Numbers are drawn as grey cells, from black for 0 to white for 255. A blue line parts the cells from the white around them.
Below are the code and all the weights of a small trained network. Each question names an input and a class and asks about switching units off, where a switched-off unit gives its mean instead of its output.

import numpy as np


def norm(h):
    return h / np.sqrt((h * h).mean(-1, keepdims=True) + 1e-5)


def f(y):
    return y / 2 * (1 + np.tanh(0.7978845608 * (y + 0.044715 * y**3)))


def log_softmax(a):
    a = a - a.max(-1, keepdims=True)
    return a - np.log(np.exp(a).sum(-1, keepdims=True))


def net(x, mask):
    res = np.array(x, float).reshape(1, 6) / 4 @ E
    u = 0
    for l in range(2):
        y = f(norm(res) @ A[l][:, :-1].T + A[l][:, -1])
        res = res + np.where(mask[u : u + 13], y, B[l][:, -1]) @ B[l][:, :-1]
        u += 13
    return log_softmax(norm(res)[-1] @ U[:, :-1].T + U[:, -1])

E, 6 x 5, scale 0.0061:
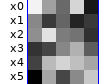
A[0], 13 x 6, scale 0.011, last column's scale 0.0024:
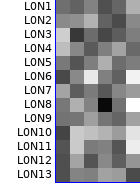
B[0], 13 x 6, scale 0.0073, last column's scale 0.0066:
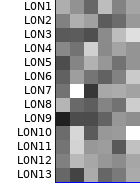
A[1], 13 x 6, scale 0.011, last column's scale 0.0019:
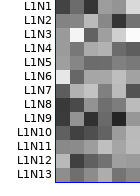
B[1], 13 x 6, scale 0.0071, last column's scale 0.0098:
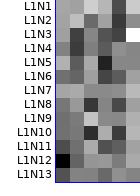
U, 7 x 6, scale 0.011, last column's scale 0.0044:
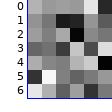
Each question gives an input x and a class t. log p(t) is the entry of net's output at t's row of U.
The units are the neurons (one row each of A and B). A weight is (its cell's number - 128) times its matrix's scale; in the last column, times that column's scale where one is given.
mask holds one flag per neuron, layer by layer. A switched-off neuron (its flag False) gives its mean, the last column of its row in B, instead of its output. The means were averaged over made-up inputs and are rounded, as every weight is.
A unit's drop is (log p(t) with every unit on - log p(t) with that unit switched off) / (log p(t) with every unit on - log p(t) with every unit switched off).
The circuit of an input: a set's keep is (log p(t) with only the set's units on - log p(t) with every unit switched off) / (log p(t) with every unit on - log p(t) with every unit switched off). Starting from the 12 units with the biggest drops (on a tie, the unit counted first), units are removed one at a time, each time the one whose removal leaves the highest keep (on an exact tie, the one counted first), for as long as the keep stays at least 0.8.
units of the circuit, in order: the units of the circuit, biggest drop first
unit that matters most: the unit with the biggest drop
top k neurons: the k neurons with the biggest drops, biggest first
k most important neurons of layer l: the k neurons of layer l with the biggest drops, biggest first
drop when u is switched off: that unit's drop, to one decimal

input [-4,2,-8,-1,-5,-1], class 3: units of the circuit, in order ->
L1N10, L1N12
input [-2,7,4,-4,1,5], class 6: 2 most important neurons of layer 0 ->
L0N8, L0N1
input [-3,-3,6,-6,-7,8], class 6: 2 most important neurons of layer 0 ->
L0N8, L0N11
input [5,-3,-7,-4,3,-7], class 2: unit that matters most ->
L1N6
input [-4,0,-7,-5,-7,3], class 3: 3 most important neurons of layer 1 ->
L1N10, L1N12, L1N1
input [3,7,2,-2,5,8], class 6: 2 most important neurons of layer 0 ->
L0N8, L0N3
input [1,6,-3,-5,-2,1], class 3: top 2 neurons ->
L0N3, L1N12
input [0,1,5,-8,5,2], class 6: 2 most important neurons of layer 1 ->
L1N3, L1N12
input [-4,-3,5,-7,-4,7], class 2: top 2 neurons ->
L1N3, L1N10
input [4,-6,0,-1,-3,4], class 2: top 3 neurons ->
L1N3, L1N11, L1N10
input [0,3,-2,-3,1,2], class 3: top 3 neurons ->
L1N12, L0N10, L0N11
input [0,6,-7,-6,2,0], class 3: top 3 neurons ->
L0N3, L1N12, L1N10
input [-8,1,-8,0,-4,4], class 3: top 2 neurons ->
L1N10, L1N1
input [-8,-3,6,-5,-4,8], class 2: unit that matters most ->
L1N3
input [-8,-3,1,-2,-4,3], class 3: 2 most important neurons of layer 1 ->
L1N10, L1N1
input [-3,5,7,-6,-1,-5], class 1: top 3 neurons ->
L0N3, L1N1, L0N8
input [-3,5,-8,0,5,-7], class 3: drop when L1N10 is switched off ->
0.1
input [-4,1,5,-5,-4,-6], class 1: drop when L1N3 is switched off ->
0.0
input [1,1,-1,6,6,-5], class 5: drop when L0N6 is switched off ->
0.2
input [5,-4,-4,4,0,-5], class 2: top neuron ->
L1N6
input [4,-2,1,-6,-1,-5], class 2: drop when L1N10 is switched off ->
0.1
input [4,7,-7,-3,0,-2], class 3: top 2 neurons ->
L0N3, L1N12
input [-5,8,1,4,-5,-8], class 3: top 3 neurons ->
L0N3, L1N12, L1N10
